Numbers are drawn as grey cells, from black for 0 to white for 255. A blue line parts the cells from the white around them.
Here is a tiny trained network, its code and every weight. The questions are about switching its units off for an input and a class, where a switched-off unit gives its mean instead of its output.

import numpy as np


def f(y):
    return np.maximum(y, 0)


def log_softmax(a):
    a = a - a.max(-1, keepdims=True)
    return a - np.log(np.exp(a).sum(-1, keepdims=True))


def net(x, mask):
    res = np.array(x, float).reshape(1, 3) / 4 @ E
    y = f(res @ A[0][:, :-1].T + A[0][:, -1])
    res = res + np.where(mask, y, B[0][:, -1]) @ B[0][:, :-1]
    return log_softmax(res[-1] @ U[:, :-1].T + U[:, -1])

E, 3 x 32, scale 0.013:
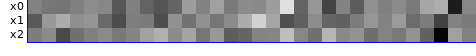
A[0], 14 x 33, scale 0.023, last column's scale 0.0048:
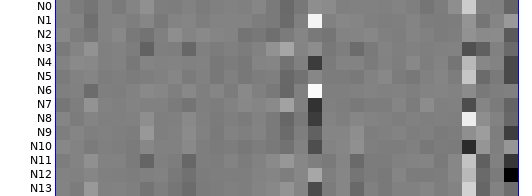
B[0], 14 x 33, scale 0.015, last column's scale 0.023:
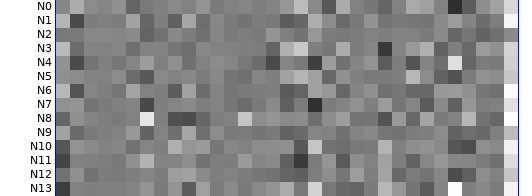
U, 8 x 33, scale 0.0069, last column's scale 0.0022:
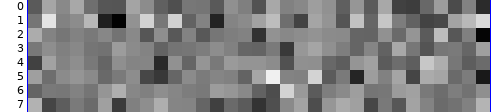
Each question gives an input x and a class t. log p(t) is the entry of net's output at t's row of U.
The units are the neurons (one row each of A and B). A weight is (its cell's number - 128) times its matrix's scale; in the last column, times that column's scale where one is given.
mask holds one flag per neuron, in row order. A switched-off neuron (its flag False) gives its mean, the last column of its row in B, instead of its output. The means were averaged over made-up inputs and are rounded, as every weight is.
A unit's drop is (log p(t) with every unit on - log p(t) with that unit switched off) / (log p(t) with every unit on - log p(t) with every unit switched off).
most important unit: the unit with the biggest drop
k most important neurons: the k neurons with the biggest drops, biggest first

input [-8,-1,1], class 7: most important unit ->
N0
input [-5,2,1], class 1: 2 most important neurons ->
(N6; N1)
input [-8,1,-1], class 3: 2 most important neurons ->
(N1; N6)
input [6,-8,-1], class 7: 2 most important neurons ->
(N1; N6)
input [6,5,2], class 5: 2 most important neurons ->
(N3; N10)
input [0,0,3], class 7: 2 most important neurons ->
(N8; N13)
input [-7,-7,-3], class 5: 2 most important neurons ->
(N8; N11)
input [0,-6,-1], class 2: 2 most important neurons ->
(N3; N13)
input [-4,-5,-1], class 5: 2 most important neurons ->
(N11; N12)
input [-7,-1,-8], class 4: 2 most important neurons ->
(N13; N3)
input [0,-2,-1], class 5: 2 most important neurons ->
(N10; N11)
